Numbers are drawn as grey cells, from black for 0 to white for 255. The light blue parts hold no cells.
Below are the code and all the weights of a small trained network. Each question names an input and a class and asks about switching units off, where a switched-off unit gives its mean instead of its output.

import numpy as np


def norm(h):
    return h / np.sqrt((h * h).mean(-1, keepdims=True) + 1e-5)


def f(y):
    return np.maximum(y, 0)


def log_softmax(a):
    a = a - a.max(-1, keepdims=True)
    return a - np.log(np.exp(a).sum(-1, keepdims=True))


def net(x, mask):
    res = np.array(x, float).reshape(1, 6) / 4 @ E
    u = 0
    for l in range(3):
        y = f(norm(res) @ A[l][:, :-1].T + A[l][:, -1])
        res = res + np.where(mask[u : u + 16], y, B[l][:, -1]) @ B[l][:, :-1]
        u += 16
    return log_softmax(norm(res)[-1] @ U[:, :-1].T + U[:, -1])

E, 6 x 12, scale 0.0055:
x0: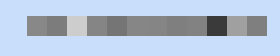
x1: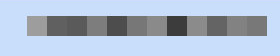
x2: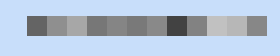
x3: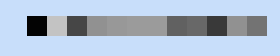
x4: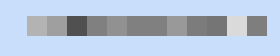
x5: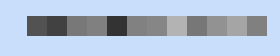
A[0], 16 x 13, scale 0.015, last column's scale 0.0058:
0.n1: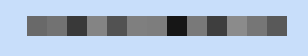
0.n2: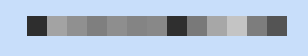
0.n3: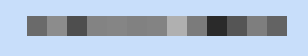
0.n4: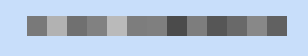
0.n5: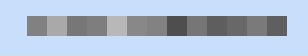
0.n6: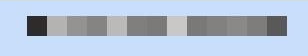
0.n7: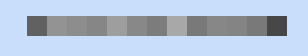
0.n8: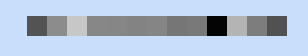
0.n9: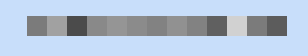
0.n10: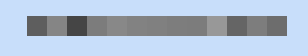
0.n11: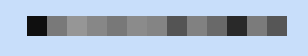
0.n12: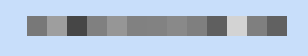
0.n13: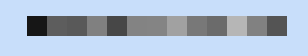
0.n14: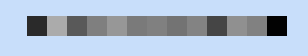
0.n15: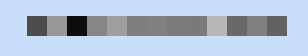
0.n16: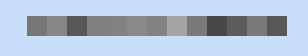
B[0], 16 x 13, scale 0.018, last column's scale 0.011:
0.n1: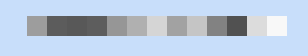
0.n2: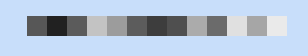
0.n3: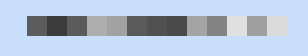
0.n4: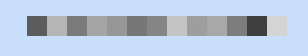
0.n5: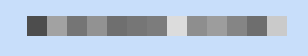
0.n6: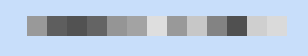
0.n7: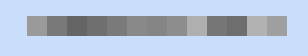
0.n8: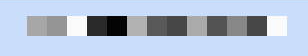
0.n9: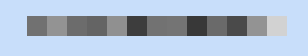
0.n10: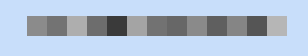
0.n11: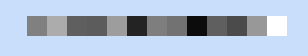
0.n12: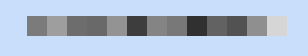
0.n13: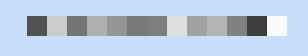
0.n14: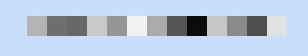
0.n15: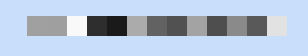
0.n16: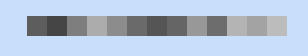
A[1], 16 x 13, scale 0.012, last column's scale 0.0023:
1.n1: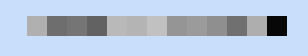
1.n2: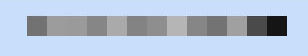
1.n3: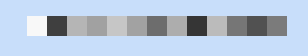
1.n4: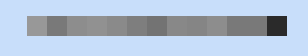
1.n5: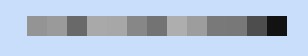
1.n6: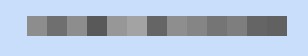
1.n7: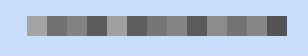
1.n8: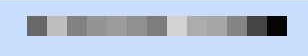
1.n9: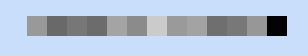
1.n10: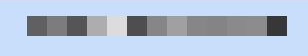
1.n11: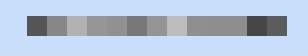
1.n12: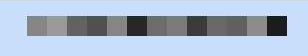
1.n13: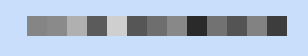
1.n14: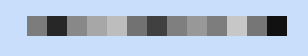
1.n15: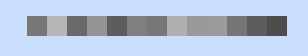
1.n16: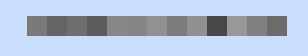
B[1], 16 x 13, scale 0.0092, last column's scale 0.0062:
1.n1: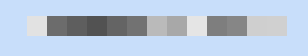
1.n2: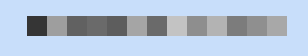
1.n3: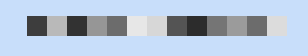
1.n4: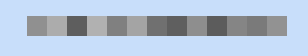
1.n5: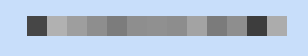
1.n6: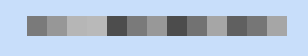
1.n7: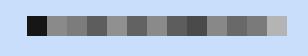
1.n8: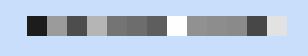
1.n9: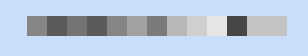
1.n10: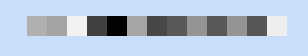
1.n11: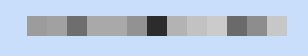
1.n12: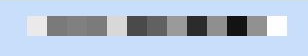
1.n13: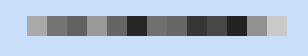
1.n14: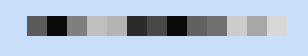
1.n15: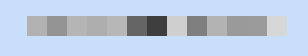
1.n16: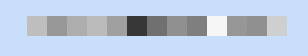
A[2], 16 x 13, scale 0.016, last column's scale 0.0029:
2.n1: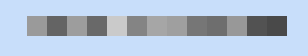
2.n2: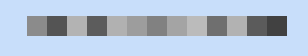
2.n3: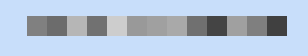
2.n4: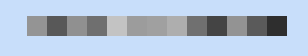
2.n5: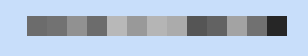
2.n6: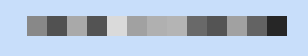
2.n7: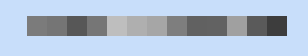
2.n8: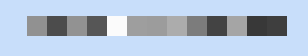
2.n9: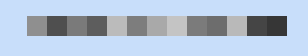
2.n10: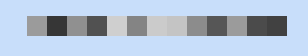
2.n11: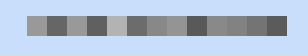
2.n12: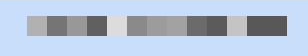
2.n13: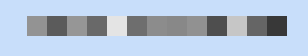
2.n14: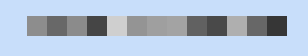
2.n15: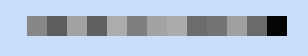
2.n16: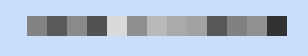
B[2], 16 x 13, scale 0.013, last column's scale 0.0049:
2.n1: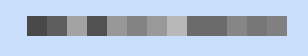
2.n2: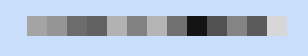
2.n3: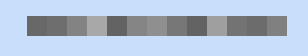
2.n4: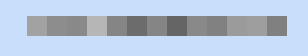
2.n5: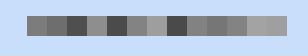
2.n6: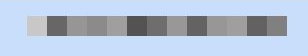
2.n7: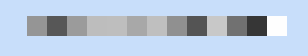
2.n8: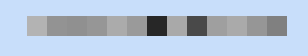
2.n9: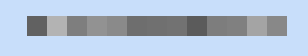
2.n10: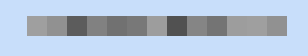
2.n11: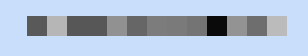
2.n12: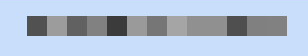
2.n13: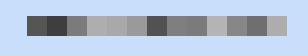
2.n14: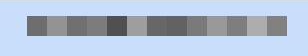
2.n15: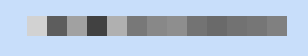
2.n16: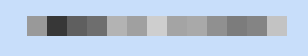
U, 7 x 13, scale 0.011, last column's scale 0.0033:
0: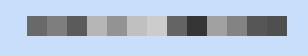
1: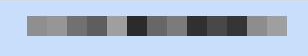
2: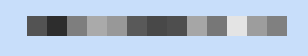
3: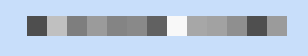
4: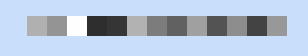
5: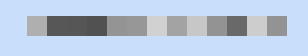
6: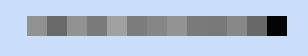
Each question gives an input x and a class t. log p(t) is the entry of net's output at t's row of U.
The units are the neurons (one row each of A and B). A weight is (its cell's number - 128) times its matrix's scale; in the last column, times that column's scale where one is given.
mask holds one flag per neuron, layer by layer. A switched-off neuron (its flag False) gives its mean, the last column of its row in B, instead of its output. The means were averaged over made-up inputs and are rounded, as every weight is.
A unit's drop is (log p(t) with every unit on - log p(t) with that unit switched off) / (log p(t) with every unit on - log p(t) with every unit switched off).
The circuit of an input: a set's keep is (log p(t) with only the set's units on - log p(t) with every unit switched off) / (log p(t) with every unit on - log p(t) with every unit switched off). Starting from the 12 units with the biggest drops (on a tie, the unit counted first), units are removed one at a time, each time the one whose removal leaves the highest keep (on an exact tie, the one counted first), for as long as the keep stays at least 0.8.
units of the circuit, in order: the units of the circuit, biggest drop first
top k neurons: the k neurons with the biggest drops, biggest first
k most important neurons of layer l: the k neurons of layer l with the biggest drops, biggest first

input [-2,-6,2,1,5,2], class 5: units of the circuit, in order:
(0.n6)
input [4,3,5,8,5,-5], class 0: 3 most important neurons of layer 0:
(0.n14, 0.n2, 0.n1)
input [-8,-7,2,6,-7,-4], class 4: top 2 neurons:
(0.n15, 0.n10)
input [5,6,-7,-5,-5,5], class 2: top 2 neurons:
(0.n11, 0.n1)
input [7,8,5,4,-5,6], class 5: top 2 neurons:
(0.n1, 0.n15)
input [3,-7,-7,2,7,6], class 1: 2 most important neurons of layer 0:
(0.n9, 0.n12)
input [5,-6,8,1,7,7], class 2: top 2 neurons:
(0.n2, 0.n11)
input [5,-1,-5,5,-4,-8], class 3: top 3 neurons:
(0.n4, 0.n5, 0.n2)
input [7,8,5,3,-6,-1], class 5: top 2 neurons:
(0.n1, 0.n15)
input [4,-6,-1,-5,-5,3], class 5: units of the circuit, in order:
(0.n8, 0.n13, 0.n11)
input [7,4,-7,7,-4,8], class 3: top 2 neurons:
(0.n13, 0.n2)
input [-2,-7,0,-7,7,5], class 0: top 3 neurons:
(0.n8, 0.n1, 0.n6)
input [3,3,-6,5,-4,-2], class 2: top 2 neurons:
(0.n3, 0.n16)
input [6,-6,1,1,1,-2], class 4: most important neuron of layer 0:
(0.n8)
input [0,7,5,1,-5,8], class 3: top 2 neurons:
(0.n13, 0.n6)
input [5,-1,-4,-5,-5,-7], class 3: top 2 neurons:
(0.n11, 0.n2)
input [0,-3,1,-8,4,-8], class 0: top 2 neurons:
(0.n8, 0.n1)
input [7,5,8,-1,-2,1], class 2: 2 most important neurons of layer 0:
(0.n2, 0.n15)
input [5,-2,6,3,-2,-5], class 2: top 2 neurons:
(0.n2, 0.n13)
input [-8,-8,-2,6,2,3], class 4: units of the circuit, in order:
(0.n15)
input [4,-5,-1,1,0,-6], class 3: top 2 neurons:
(0.n4, 0.n5)
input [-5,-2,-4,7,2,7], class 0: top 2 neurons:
(0.n14, 0.n4)
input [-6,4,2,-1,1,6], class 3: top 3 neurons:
(0.n13, 0.n8, 1.n8)
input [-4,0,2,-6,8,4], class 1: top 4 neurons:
(0.n1, 0.n14, 0.n13, 0.n2)
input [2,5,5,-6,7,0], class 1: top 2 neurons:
(0.n1, 0.n13)
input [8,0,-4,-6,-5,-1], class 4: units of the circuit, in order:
(0.n11, 0.n2)
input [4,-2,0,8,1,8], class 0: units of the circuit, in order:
(0.n14)
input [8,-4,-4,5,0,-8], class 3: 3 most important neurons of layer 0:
(0.n4, 0.n5, 0.n15)
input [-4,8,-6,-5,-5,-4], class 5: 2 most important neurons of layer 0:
(0.n2, 0.n11)
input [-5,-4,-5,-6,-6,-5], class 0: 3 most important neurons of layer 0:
(0.n8, 0.n1, 0.n6)
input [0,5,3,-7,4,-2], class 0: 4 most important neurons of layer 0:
(0.n8, 0.n15, 0.n1, 0.n6)
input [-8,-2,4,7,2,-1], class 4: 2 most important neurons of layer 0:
(0.n15, 0.n10)
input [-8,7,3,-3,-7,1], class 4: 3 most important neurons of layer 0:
(0.n15, 0.n12, 0.n9)
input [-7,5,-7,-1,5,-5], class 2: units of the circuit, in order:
(0.n3)
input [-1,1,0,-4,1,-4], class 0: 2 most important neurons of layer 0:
(0.n8, 0.n15)
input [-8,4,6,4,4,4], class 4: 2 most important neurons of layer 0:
(0.n15, 0.n3)
